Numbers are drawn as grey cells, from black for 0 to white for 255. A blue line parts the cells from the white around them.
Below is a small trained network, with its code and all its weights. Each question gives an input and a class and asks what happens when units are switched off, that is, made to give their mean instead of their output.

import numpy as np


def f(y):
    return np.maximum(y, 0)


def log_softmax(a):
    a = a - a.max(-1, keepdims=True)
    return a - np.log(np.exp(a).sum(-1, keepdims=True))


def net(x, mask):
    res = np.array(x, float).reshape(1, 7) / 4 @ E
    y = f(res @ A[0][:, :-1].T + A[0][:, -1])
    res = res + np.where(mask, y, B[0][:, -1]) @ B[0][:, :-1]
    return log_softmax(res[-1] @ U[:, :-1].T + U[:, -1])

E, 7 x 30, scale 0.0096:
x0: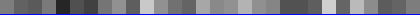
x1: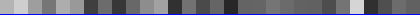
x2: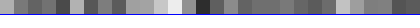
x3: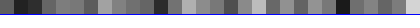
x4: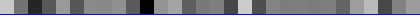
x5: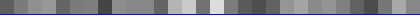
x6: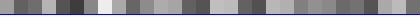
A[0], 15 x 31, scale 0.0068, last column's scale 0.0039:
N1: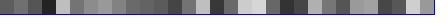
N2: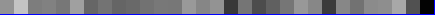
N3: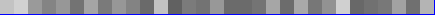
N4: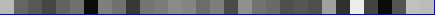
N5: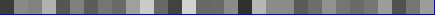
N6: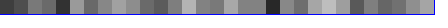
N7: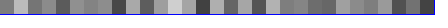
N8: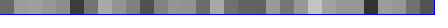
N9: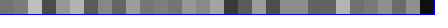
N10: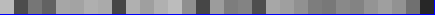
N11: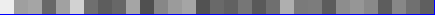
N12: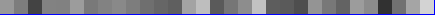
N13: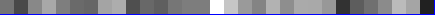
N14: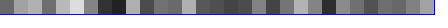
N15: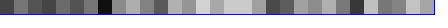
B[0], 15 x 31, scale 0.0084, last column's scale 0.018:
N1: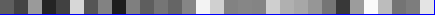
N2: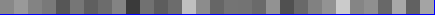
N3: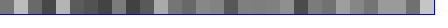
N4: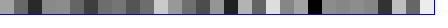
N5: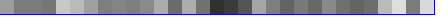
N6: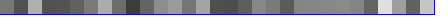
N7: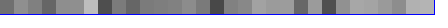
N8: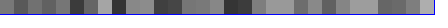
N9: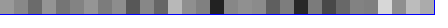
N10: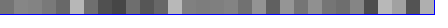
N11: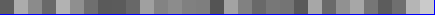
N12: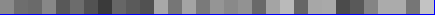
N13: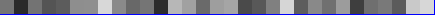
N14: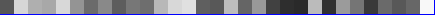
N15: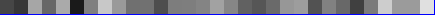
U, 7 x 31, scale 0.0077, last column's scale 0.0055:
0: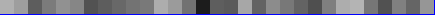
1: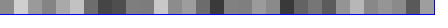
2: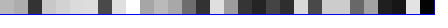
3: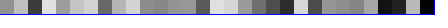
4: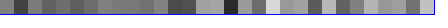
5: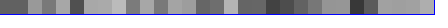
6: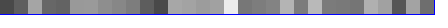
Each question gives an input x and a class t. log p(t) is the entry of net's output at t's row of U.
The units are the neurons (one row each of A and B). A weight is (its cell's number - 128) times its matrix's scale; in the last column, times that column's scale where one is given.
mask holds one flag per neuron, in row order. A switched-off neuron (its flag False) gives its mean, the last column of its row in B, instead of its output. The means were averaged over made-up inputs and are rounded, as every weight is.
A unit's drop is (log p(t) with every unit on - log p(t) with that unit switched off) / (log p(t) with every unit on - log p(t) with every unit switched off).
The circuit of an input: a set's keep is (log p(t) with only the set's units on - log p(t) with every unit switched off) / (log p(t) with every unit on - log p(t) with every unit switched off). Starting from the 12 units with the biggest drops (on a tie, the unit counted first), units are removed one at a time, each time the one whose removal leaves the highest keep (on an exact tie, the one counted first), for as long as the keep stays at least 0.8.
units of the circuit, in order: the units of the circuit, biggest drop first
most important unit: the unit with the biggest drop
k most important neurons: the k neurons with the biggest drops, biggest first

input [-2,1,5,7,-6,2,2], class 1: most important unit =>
N15
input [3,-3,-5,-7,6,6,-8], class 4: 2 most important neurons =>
(N14; N13)
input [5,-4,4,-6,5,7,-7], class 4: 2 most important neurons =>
(N14; N13)
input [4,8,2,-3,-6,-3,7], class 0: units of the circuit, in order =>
(N14; N1)
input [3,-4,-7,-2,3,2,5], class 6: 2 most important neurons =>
(N13; N5)
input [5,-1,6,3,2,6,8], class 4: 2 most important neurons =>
(N14; N4)
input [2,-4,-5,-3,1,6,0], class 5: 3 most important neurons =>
(N1; N15; N12)
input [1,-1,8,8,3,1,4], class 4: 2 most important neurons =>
(N14; N11)
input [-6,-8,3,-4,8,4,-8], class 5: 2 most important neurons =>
(N15; N1)
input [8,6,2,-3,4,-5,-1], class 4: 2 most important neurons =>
(N14; N1)
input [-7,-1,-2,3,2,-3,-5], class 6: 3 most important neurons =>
(N1; N4; N5)
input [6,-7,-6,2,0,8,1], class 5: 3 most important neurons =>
(N15; N1; N6)
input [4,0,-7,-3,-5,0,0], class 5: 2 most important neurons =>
(N1; N4)
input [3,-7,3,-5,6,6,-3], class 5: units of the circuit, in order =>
(N15)
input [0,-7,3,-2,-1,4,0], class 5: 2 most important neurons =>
(N1; N15)
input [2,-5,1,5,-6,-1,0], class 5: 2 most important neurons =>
(N4; N5)
